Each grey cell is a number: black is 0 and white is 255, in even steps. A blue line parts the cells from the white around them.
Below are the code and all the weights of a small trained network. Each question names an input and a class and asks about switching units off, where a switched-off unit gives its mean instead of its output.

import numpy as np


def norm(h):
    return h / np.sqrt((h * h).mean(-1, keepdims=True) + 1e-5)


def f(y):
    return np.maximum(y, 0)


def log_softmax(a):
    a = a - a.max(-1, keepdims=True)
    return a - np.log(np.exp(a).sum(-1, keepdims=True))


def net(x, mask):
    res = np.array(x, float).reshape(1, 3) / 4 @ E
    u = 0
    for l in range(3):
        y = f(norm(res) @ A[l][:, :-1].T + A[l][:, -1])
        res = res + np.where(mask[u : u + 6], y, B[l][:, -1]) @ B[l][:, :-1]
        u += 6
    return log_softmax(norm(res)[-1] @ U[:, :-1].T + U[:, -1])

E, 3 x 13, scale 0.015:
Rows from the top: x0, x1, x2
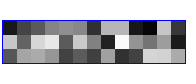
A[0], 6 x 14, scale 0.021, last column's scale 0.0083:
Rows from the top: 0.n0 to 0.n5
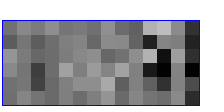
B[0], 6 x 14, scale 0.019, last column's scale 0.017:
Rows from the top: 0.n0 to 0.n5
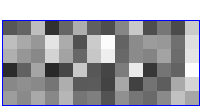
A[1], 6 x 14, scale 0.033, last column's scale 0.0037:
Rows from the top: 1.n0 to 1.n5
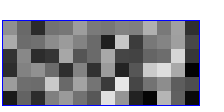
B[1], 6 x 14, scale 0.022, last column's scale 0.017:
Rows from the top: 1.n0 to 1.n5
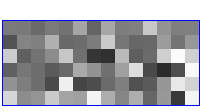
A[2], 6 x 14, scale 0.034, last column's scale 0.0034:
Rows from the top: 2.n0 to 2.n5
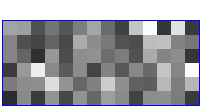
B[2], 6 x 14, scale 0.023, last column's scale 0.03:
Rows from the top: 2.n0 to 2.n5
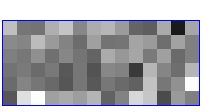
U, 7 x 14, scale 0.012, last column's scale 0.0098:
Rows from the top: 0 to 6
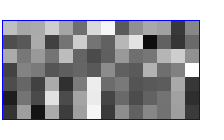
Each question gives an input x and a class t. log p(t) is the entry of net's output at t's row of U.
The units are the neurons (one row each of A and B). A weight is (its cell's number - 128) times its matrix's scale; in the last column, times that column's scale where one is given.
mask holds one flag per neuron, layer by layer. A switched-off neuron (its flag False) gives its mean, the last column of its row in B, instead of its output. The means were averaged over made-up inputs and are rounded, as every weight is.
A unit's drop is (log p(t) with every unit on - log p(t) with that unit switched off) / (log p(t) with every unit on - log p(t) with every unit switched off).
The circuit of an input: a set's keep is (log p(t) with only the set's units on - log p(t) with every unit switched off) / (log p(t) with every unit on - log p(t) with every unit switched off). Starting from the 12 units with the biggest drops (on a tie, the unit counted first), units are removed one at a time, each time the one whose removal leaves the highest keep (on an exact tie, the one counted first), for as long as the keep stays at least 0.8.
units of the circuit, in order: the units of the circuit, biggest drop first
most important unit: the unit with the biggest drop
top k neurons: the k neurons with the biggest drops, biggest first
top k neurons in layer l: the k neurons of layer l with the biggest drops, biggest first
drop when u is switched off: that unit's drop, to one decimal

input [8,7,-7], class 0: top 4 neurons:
1.n5, 0.n1, 0.n0, 1.n3
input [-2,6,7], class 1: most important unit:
0.n4
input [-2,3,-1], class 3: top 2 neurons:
1.n3, 1.n2
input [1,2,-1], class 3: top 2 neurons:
1.n3, 0.n4
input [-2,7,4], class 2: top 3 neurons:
1.n4, 0.n3, 0.n4
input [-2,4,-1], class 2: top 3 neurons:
1.n4, 0.n1, 0.n3
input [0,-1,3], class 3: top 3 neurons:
0.n0, 2.n3, 1.n5
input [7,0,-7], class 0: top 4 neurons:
0.n1, 1.n5, 0.n0, 1.n3
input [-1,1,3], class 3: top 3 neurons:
0.n0, 2.n3, 1.n5
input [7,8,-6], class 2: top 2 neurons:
1.n4, 0.n2
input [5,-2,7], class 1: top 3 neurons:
1.n3, 0.n2, 0.n0
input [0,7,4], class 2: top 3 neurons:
1.n4, 0.n3, 0.n4
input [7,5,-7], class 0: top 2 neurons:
0.n1, 1.n5
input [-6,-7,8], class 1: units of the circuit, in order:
1.n3
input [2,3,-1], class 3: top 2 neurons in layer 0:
0.n4, 0.n1
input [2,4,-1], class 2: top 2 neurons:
1.n4, 0.n2
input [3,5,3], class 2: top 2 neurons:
1.n4, 0.n3
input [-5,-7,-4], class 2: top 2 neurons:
0.n4, 0.n1
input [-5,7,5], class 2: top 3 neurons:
1.n4, 0.n3, 0.n1
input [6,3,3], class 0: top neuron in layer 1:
1.n5
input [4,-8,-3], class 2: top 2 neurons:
1.n2, 0.n4
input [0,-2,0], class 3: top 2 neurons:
1.n1, 2.n4
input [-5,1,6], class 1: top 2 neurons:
0.n1, 1.n3
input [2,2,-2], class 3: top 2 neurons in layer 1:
1.n3, 1.n5
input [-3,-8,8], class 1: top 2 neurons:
1.n3, 0.n0
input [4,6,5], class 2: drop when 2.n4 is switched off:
-0.1
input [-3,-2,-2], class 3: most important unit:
2.n4
